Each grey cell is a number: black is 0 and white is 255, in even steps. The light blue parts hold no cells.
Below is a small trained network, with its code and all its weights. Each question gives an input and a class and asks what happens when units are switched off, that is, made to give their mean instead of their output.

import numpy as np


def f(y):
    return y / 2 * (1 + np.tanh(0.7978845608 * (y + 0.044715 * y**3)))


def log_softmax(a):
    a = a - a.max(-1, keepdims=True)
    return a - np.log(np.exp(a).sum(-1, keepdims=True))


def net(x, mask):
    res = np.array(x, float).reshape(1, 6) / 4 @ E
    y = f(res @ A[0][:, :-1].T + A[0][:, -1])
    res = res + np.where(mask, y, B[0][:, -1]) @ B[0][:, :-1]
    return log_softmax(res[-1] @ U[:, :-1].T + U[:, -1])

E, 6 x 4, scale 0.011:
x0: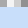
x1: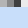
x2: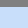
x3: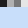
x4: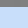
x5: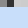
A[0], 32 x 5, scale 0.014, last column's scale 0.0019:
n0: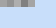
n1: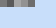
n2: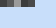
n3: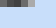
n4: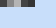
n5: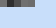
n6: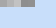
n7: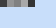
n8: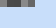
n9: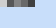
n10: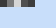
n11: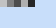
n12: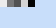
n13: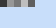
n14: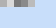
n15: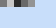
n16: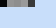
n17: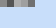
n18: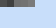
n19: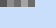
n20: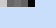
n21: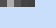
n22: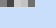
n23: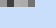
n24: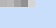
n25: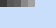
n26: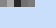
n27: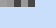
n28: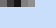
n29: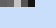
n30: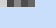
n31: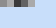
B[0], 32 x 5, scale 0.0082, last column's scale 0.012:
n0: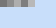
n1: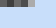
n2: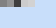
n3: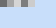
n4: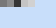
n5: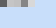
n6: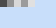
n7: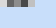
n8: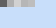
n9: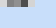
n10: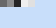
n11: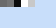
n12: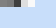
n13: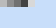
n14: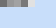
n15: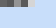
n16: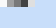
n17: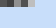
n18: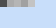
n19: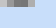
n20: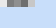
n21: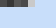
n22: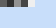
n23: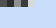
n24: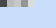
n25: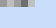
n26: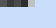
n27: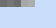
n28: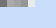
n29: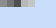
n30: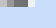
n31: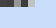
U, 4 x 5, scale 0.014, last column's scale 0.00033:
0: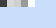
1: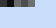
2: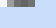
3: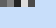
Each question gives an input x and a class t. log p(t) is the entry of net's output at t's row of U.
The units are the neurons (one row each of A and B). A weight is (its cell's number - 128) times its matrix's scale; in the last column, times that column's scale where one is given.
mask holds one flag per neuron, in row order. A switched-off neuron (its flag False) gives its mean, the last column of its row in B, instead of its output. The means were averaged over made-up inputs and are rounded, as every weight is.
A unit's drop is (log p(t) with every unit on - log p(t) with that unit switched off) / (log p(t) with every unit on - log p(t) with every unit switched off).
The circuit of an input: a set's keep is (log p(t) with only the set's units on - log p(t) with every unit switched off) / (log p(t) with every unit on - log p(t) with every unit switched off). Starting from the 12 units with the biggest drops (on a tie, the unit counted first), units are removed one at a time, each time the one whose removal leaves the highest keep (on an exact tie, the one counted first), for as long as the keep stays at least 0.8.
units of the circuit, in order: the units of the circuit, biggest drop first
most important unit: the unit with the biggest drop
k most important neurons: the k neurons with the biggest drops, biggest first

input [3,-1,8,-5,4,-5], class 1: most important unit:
n31
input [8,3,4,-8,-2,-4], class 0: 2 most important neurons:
[n24 n6]
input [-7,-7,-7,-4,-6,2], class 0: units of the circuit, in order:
[n5 n18]
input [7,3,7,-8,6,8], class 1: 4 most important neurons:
[n23 n22 n17 n16]
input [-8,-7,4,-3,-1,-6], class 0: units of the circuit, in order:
[n3 n5]
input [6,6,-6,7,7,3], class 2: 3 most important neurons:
[n13 n7 n16]
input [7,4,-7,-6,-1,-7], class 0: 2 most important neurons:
[n24 n14]
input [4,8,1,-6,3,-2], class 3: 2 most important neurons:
[n11 n12]
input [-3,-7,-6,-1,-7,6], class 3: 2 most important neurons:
[n10 n2]
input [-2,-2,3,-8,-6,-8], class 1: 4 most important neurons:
[n31 n21 n26 n16]
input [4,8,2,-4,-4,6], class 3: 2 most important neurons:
[n12 n11]
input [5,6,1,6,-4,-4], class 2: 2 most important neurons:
[n13 n7]
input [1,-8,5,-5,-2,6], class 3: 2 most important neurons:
[n10 n2]
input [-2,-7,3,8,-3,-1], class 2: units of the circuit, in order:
[n16]
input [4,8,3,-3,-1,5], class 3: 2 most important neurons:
[n12 n11]
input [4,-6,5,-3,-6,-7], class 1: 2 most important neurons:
[n21 n31]
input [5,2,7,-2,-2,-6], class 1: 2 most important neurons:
[n26 n31]
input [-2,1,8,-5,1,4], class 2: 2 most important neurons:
[n30 n9]
